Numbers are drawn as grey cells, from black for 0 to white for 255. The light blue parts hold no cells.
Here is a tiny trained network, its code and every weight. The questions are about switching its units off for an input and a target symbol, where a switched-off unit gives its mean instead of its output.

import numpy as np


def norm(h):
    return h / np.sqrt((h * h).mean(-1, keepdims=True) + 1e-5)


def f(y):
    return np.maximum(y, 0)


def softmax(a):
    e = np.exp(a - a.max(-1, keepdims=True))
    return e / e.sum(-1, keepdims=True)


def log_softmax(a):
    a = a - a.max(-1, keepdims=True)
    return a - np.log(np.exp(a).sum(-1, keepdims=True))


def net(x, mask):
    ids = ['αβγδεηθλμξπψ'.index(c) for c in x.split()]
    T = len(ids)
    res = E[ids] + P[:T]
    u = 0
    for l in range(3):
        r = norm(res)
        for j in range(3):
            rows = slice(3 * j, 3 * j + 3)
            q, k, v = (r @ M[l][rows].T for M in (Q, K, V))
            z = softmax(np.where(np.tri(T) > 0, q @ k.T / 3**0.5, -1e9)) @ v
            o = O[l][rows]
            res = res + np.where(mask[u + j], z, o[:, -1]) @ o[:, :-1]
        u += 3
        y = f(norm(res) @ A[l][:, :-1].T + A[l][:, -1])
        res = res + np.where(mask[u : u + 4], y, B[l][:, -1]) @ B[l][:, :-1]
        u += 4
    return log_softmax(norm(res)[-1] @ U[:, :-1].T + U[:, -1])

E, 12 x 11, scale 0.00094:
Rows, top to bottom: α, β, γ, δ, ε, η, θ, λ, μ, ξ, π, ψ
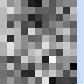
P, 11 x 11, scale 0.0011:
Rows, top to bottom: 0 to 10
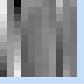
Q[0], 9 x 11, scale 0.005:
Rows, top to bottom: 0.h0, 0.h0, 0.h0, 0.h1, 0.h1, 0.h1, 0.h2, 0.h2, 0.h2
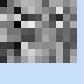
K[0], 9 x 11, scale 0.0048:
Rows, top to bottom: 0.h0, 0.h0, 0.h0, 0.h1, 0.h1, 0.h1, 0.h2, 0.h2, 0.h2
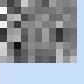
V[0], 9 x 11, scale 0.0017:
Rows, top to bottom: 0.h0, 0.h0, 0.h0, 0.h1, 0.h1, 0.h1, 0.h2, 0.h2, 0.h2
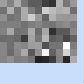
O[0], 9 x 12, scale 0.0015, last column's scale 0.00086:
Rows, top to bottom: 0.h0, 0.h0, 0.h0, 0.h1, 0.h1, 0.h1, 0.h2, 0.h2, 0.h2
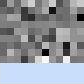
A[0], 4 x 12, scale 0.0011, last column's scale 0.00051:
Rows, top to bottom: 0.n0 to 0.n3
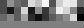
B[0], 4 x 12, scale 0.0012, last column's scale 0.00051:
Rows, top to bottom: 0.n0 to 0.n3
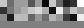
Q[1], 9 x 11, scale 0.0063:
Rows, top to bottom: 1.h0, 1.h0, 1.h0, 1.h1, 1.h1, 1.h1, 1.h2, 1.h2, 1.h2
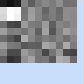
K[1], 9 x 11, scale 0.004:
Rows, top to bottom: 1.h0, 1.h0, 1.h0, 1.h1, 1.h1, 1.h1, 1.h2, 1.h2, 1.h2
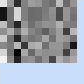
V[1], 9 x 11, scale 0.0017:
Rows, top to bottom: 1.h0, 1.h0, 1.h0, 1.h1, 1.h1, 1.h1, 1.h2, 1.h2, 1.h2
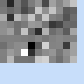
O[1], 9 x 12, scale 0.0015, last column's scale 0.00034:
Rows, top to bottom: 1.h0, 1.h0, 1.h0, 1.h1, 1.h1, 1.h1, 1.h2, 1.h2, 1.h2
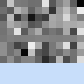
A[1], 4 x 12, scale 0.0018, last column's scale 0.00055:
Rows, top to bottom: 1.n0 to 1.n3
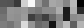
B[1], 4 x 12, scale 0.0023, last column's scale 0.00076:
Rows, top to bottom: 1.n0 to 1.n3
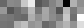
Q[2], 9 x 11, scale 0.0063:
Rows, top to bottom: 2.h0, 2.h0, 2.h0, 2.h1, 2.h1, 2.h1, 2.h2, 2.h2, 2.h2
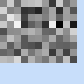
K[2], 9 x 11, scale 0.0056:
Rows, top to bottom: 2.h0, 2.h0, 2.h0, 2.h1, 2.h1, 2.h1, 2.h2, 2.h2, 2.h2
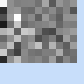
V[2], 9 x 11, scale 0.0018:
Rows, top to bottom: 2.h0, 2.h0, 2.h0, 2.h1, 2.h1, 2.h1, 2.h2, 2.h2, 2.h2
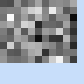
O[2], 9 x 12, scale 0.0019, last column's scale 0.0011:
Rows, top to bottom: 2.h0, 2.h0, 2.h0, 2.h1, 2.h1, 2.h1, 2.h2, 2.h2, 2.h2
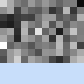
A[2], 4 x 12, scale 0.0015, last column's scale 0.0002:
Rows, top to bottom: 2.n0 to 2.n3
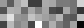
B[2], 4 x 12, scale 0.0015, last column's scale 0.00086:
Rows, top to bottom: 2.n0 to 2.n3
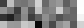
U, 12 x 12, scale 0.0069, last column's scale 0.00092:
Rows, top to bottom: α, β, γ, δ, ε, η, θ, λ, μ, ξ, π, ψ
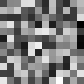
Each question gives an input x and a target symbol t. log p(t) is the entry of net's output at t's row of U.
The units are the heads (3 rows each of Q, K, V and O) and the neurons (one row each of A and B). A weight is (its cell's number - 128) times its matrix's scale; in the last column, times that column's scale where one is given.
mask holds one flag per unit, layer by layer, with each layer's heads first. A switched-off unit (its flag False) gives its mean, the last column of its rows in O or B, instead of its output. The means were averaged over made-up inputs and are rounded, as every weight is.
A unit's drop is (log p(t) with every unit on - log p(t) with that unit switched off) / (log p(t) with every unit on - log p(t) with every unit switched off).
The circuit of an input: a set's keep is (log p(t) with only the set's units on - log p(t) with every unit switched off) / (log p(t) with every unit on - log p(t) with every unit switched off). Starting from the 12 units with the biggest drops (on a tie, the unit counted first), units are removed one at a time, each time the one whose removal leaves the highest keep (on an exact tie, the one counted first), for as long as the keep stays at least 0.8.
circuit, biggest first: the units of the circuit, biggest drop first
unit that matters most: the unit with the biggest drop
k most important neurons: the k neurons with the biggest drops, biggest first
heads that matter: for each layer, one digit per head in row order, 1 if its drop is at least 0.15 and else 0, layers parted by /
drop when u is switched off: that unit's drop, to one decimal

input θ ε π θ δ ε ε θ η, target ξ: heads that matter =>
101 / 000 / 110
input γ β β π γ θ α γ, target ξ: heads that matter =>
000 / 000 / 110
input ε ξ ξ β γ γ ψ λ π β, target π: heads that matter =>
000 / 000 / 000
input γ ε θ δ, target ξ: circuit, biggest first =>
2.h0, 2.h2, 0.h0
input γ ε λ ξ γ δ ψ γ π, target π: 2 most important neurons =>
0.n1, 2.n3
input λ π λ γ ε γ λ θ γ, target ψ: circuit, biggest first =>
2.h2, 2.h0
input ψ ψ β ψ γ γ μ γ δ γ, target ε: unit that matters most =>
0.h2
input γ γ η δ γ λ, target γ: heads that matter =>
000 / 000 / 010
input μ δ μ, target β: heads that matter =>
110 / 101 / 110
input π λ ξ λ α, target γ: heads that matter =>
000 / 000 / 110
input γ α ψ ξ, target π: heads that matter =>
010 / 000 / 000
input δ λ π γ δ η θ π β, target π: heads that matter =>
000 / 100 / 000
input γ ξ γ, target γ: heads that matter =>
000 / 000 / 100
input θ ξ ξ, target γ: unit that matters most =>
2.h0
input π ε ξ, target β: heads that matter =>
100 / 100 / 010
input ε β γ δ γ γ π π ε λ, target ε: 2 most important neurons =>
1.n2, 1.n1
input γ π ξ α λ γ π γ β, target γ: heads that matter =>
001 / 000 / 010
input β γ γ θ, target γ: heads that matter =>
000 / 000 / 000
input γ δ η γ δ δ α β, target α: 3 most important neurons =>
0.n0, 2.n2, 1.n2
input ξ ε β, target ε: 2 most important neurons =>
1.n1, 1.n2
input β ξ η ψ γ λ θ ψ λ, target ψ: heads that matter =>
000 / 100 / 011
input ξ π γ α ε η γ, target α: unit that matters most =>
2.h0
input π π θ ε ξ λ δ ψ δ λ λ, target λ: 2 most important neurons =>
1.n2, 1.n1
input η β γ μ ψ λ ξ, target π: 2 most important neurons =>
0.n1, 1.n3
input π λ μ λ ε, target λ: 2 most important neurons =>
1.n1, 1.n2
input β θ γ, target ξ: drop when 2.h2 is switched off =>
0.2
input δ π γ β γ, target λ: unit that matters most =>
0.h2
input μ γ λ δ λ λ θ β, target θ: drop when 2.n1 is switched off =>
0.1
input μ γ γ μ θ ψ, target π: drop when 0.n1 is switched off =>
0.0
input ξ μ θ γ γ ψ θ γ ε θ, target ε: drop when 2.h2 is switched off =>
0.1
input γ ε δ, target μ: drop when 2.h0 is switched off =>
0.3
